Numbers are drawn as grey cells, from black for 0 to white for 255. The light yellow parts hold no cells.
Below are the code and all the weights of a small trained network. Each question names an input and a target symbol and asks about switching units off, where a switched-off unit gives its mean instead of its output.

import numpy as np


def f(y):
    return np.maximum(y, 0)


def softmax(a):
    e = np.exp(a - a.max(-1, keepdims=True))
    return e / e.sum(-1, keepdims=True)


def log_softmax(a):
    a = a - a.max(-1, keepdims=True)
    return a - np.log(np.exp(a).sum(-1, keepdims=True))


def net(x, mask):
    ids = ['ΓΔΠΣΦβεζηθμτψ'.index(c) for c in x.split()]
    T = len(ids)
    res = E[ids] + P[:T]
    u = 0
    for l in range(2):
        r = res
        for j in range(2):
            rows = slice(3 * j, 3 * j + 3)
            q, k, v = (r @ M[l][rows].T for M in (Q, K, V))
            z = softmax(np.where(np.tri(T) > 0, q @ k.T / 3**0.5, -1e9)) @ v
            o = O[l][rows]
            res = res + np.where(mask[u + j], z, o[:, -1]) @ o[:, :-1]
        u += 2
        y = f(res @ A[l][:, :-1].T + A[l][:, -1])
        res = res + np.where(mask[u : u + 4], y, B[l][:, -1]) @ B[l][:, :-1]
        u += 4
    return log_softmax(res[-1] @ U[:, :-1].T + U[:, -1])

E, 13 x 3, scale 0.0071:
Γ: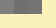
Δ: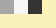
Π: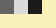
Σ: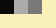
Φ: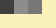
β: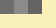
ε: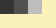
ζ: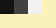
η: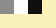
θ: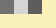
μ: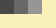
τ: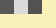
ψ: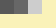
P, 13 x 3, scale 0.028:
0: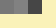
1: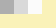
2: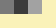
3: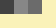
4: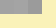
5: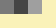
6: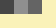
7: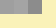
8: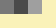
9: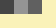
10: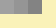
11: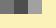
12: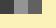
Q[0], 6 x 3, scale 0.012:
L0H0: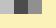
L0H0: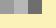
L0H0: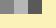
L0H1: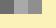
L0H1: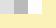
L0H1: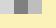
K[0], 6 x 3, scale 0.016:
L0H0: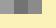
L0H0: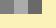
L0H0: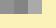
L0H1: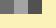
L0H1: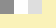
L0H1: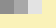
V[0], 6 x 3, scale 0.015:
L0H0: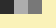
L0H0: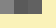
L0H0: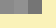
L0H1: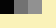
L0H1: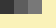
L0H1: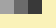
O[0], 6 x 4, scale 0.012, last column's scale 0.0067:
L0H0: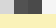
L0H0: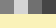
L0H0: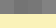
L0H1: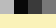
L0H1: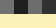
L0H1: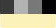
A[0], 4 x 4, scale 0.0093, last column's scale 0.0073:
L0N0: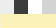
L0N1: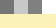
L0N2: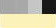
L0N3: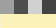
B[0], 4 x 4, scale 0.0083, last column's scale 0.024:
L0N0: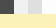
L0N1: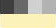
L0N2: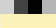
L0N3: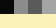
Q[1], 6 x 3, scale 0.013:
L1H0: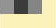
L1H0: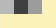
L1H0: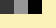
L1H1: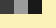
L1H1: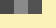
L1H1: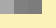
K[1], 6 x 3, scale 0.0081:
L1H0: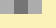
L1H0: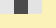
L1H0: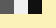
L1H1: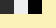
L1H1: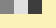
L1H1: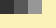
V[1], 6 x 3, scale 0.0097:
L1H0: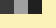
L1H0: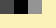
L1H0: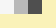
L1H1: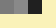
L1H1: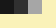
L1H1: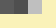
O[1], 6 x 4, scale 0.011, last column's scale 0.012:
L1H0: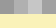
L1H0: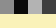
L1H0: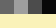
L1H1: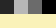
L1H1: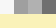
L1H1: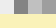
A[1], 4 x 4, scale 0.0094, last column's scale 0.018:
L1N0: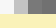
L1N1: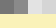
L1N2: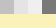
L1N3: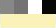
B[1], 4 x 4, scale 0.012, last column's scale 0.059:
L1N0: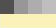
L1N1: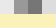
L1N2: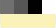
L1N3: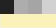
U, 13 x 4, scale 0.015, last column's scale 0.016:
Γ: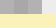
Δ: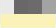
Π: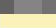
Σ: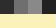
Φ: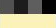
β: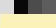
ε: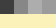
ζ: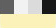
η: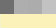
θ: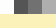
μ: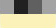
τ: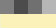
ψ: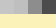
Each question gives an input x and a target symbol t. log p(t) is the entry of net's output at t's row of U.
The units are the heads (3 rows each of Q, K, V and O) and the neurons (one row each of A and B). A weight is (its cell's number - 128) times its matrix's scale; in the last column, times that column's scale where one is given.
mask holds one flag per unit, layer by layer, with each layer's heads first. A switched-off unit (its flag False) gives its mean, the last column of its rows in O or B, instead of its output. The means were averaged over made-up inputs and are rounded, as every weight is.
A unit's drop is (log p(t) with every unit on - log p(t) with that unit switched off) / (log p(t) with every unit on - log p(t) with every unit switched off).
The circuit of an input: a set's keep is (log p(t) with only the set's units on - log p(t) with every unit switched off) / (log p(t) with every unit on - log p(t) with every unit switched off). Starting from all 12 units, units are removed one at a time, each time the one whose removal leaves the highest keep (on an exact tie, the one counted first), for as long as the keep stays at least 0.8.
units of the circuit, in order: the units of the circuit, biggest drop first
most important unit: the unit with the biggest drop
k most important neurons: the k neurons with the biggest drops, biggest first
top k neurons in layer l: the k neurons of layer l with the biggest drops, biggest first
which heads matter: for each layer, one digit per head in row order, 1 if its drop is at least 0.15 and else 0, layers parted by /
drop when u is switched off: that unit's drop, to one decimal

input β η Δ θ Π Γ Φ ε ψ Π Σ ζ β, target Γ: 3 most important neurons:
L0N1, L1N2, L1N3
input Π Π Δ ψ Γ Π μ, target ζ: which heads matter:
11 / 11
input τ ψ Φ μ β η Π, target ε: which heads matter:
11 / 11
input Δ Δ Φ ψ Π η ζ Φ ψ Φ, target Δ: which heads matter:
11 / 10
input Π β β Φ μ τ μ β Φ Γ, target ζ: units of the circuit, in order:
L1N2
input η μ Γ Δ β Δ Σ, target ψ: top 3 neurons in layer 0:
L0N1, L0N2, L0N3
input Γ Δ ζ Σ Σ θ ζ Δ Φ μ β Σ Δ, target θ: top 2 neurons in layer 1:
L1N3, L1N2
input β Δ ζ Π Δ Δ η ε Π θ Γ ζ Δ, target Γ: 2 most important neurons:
L0N1, L1N2
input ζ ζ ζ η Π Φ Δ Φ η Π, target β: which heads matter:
01 / 01
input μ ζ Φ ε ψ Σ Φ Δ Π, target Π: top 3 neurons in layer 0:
L0N0, L0N1, L0N3
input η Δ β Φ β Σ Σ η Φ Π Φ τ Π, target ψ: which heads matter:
11 / 11
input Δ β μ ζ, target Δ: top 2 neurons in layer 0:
L0N1, L0N2
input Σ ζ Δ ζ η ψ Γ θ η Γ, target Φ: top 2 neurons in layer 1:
L1N1, L1N3
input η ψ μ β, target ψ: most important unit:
L0N1
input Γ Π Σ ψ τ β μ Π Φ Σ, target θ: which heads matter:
11 / 10
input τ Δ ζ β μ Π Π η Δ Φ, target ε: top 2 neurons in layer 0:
L0N1, L0N0
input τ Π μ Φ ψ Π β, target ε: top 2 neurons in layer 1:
L1N2, L1N1
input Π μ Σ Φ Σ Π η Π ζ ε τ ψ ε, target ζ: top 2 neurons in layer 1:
L1N2, L1N1
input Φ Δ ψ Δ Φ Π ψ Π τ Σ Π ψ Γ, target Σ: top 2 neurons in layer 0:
L0N0, L0N3
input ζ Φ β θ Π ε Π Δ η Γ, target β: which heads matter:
11 / 01
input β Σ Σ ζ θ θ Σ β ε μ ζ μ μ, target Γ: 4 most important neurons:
L1N2, L1N3, L0N2, L0N0
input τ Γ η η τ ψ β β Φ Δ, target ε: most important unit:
L1N2
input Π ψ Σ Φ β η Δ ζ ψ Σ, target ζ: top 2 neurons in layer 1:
L1N2, L1N1
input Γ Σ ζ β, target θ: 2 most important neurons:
L1N3, L0N2
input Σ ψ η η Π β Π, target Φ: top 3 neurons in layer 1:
L1N1, L1N3, L1N0
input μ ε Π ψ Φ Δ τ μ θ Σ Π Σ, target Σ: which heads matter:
01 / 11
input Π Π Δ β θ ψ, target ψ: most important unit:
L1N1
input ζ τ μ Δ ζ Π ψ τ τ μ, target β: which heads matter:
11 / 01
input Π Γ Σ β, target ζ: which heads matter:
11 / 11
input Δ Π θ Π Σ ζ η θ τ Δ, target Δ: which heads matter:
01 / 10
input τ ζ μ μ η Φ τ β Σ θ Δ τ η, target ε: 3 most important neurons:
L1N2, L1N1, L0N0
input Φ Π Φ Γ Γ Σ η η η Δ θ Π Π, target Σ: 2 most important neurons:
L1N1, L1N2
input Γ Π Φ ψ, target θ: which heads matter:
10 / 10
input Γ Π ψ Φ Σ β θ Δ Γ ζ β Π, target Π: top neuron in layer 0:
L0N1
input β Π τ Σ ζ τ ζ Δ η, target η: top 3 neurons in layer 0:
L0N1, L0N0, L0N3
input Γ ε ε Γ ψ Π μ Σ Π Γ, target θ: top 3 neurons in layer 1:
L1N3, L1N2, L1N0
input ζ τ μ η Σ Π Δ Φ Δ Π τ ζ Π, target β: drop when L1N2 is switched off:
0.0
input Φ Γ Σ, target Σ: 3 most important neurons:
L1N1, L1N2, L0N3
